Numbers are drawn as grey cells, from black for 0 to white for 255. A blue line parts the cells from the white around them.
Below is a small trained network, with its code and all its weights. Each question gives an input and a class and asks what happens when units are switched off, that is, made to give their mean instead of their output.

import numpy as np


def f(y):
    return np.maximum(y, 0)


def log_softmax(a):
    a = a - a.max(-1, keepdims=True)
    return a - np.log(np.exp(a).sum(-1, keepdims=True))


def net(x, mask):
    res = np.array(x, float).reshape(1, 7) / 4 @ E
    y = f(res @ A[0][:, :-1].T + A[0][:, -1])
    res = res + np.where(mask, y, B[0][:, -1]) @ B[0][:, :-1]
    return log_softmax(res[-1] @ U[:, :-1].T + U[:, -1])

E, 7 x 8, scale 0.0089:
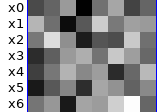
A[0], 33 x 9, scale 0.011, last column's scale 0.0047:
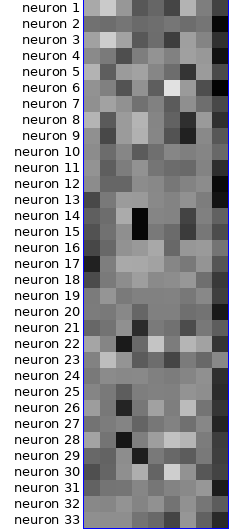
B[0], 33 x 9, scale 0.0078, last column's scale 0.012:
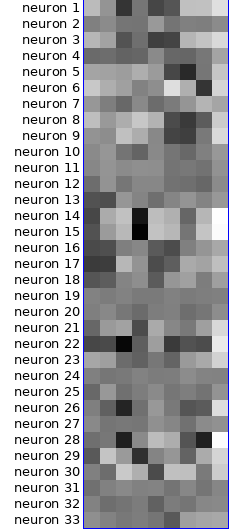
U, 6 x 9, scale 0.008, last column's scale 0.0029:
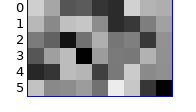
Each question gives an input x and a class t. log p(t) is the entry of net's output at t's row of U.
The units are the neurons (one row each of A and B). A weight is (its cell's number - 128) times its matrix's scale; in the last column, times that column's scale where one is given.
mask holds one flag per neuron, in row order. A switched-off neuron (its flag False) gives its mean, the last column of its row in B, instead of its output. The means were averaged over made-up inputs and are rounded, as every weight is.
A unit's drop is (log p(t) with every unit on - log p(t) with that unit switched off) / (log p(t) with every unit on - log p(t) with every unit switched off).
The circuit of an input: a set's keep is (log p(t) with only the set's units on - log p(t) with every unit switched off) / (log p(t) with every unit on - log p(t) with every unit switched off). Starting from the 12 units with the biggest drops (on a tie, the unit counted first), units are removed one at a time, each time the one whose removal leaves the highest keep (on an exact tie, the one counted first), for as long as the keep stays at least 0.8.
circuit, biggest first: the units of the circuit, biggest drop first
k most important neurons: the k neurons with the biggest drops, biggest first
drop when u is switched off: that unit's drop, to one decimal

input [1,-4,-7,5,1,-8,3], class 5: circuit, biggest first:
neuron 6
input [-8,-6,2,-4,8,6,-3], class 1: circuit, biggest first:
neuron 9; neuron 8
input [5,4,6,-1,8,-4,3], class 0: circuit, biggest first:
neuron 1; neuron 3
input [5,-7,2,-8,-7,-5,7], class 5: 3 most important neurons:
neuron 6; neuron 28; neuron 22
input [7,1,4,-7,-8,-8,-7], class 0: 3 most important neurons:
neuron 1; neuron 3; neuron 23
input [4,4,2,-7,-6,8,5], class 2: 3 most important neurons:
neuron 28; neuron 22; neuron 26
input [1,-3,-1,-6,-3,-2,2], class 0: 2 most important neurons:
neuron 28; neuron 22
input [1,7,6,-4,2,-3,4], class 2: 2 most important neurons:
neuron 22; neuron 28
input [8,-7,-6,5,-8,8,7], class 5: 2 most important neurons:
neuron 6; neuron 30
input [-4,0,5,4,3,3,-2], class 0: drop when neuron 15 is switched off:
0.2
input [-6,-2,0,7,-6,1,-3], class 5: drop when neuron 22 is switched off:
0.1
